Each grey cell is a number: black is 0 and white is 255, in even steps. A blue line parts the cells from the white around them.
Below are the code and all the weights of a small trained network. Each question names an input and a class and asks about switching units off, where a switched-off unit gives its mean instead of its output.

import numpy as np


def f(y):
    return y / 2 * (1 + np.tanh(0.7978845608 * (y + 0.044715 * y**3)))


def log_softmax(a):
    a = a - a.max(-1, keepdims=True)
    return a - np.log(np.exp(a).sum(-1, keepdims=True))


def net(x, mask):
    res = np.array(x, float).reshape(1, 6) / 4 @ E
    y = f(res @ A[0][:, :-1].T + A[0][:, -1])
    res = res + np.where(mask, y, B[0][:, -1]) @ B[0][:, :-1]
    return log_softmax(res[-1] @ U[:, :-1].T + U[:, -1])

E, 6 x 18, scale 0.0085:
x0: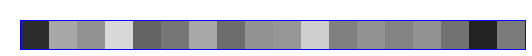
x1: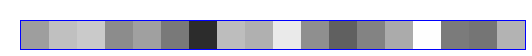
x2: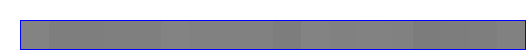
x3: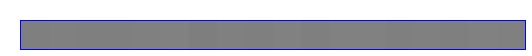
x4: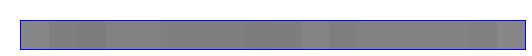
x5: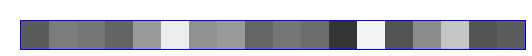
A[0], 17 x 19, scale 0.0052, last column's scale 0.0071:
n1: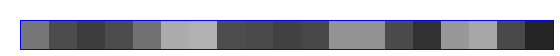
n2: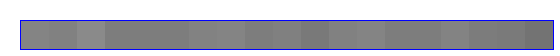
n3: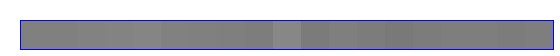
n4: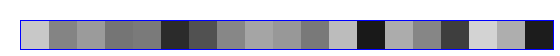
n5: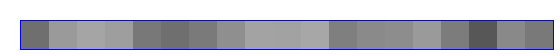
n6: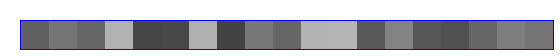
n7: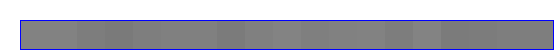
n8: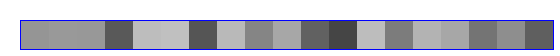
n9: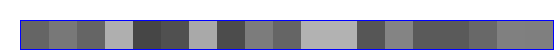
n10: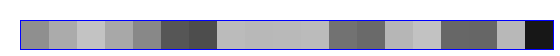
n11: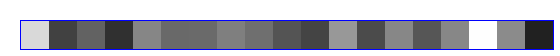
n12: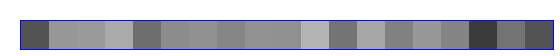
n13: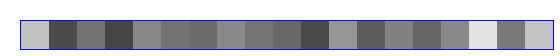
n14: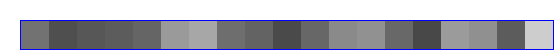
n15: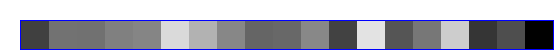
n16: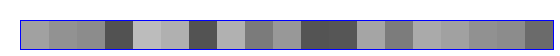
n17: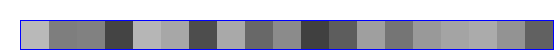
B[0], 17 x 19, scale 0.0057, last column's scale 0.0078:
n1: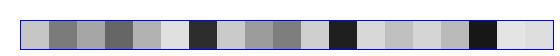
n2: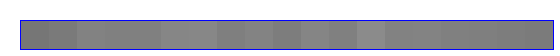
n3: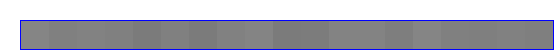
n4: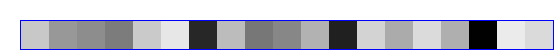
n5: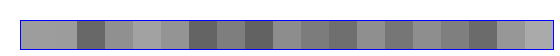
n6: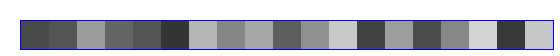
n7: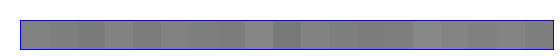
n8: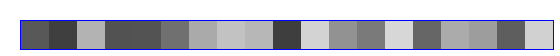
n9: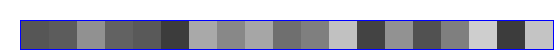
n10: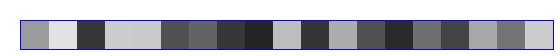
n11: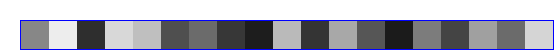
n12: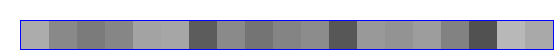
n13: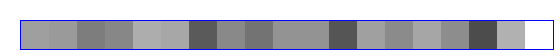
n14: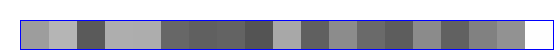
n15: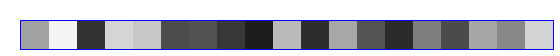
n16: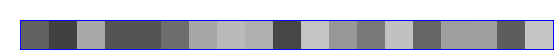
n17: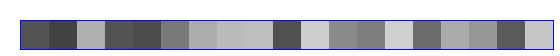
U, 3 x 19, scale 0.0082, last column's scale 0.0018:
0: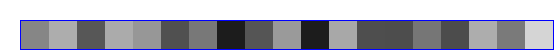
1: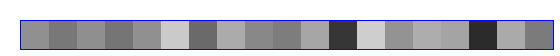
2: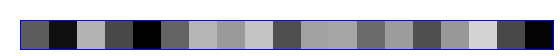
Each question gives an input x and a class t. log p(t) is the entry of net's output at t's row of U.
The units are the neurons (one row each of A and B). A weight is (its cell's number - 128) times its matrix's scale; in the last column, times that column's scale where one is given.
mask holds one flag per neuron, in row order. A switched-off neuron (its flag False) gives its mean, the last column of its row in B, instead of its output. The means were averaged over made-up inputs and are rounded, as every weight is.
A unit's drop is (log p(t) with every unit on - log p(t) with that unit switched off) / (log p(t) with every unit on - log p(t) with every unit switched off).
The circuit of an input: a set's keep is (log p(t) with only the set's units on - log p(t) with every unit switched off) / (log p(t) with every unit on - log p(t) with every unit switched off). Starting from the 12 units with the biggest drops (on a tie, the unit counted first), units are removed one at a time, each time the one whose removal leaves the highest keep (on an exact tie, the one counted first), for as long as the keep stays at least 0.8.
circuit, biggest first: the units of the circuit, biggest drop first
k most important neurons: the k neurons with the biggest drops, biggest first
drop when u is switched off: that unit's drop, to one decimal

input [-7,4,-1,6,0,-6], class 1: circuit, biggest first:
n4
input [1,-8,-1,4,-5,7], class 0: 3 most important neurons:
n15, n14, n4
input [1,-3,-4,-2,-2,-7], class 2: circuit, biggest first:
n6, n10
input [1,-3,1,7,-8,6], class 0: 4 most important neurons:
n15, n4, n14, n13
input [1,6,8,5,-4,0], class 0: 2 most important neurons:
n10, n1
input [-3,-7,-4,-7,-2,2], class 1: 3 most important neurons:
n1, n10, n13
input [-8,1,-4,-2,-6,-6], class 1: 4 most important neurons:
n4, n13, n10, n15
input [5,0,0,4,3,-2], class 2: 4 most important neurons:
n15, n11, n14, n10
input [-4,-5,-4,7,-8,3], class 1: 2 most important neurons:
n1, n10
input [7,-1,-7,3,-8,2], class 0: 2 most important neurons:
n1, n4
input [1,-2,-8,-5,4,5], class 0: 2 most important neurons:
n15, n4
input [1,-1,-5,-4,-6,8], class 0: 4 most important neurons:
n15, n4, n13, n14
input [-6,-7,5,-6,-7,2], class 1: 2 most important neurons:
n1, n13
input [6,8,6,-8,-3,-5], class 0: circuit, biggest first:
n10
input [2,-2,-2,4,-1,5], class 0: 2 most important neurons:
n15, n4
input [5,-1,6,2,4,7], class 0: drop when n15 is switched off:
0.9
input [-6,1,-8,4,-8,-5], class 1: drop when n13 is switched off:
0.3
